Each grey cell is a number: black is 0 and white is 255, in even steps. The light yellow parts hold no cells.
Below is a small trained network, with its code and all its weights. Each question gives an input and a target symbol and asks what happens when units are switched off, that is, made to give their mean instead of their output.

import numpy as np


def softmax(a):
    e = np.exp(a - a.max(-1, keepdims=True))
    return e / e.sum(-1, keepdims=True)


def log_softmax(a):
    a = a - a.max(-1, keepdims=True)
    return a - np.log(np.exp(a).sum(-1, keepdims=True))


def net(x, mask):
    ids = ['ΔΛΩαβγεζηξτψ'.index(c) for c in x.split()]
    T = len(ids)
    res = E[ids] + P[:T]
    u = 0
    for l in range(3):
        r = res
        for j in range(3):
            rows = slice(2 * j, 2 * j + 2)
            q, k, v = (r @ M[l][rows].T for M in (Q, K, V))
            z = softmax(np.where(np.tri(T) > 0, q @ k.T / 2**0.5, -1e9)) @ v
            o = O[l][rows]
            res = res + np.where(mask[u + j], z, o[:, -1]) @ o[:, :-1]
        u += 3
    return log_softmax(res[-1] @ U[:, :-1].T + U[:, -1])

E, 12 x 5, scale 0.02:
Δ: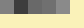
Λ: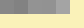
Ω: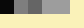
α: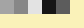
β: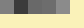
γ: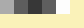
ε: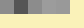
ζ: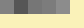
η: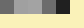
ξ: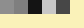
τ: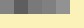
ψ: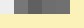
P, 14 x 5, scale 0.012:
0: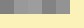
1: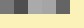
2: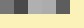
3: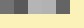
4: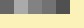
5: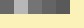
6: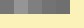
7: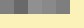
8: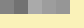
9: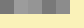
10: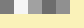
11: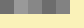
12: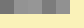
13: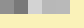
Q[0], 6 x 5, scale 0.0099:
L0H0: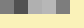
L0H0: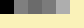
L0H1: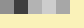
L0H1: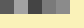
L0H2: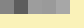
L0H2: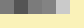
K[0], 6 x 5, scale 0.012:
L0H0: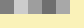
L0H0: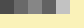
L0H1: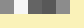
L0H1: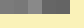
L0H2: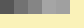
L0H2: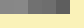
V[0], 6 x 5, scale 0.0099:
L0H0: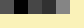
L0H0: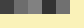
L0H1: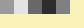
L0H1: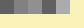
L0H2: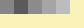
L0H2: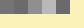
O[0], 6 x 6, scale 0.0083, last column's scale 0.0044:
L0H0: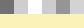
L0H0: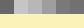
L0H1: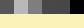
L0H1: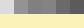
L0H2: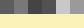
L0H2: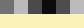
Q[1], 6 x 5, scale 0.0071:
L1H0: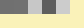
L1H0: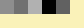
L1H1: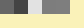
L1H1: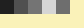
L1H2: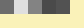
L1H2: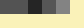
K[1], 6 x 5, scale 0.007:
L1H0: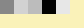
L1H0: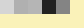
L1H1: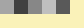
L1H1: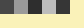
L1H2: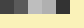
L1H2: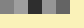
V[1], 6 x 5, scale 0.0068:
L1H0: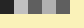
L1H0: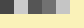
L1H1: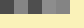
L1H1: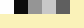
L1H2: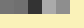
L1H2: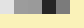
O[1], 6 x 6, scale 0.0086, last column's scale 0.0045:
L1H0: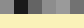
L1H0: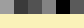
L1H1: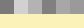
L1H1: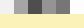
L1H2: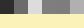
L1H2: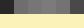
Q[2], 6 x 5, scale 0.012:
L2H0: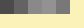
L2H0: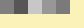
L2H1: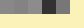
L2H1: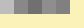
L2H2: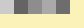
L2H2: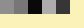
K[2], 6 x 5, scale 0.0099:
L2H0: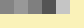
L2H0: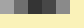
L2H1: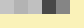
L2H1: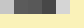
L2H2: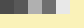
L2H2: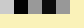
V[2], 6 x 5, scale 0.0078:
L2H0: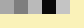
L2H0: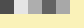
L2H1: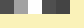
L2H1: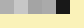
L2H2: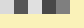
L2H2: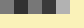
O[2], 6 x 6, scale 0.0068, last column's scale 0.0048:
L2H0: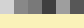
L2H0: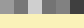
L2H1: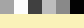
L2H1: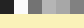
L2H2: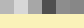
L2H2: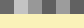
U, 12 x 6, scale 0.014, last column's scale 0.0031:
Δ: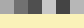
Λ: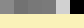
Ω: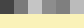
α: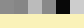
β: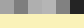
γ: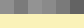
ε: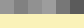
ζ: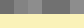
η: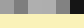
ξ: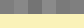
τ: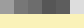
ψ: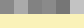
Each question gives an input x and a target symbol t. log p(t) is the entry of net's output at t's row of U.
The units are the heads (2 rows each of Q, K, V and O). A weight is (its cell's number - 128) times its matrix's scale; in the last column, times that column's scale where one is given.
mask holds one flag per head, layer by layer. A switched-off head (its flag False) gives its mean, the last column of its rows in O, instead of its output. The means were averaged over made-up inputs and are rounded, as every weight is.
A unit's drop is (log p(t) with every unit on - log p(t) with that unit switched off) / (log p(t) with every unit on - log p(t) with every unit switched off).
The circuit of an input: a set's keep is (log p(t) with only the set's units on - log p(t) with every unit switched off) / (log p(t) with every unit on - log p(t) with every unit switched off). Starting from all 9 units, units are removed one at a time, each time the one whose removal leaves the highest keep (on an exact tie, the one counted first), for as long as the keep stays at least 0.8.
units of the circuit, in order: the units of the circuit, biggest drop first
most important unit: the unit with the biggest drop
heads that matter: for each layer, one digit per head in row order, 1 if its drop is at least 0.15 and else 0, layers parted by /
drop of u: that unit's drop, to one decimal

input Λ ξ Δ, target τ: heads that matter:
101 / 000 / 010
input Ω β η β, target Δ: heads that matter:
100 / 010 / 100
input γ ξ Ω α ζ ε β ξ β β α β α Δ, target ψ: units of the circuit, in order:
(L0H1 L2H1)
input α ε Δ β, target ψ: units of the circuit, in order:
(L2H1 L0H1)
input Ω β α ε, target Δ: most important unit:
L1H1
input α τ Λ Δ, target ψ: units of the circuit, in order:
(L2H1 L0H1)
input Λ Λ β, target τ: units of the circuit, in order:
(L0H0 L2H1)
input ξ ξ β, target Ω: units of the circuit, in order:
(L0H1 L1H2 L0H0)
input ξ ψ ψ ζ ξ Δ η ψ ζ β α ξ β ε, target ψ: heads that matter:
110 / 100 / 010
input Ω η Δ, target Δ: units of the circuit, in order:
(L1H1 L2H1)
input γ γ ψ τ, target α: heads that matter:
010 / 100 / 010
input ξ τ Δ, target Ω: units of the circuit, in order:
(L0H1 L0H0 L1H2)
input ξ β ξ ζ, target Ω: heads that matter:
110 / 000 / 100
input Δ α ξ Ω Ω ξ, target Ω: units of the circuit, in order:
(L1H1)
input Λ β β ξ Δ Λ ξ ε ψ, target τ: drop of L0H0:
0.9
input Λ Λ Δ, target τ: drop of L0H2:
0.1
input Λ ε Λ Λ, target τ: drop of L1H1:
0.0
